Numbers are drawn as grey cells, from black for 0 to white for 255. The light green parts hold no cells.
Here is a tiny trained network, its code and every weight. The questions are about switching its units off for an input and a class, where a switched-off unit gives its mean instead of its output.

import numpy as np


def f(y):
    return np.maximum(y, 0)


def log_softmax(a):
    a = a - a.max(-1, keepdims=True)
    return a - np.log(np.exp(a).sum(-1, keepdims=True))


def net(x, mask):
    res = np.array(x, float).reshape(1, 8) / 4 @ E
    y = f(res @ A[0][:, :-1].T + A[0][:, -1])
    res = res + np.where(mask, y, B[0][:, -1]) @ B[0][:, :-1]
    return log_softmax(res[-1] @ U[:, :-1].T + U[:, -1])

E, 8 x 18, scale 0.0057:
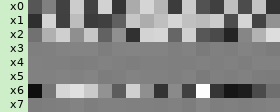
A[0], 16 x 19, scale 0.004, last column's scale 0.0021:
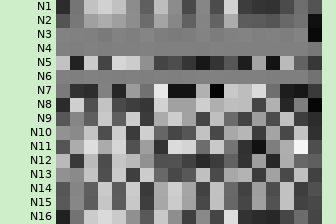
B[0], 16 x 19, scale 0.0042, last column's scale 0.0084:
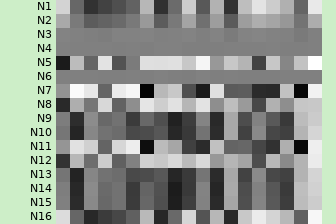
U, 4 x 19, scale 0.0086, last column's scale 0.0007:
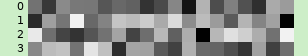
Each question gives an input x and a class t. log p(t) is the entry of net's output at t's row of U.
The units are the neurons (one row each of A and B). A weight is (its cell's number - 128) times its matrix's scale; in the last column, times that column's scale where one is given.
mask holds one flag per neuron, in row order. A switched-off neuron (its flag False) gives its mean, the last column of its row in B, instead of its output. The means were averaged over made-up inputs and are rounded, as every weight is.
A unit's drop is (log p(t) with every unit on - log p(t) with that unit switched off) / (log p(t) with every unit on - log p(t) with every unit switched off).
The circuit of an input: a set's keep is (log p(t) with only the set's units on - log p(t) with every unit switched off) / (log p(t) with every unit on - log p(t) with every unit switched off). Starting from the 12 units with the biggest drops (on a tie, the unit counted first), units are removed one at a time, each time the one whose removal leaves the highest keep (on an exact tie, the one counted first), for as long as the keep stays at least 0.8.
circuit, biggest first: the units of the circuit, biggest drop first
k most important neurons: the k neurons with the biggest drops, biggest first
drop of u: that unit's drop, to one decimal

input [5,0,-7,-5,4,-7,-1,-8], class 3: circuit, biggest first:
[N7]
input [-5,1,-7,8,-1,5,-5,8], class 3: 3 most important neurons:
[N7 N16 N1]
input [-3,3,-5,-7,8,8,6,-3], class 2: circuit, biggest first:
[N16 N1]
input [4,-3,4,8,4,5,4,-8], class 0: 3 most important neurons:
[N7 N14 N9]
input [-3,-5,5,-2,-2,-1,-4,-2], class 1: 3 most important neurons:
[N7 N5 N16]
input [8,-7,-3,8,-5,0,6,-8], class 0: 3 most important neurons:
[N14 N9 N15]
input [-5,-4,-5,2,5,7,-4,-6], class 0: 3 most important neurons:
[N11 N16 N1]
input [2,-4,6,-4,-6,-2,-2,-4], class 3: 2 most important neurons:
[N11 N8]
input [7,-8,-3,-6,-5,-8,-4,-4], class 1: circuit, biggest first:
[N5 N12]
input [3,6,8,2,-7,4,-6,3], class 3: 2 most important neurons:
[N11 N5]
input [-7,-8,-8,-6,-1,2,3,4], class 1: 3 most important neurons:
[N5 N12 N11]
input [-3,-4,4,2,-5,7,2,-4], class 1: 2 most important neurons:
[N7 N5]
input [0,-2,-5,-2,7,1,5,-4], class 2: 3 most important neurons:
[N16 N1 N11]
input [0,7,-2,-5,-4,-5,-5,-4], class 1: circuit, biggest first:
[N8]
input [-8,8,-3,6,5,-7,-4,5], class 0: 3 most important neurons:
[N10 N13 N5]
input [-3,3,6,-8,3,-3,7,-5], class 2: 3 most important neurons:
[N16 N1 N7]
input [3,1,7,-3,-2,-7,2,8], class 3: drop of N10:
0.0
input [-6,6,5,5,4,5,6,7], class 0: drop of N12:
0.4
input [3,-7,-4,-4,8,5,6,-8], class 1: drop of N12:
0.4
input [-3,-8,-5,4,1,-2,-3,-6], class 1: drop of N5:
0.2
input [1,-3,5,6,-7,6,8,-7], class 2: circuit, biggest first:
[N16]
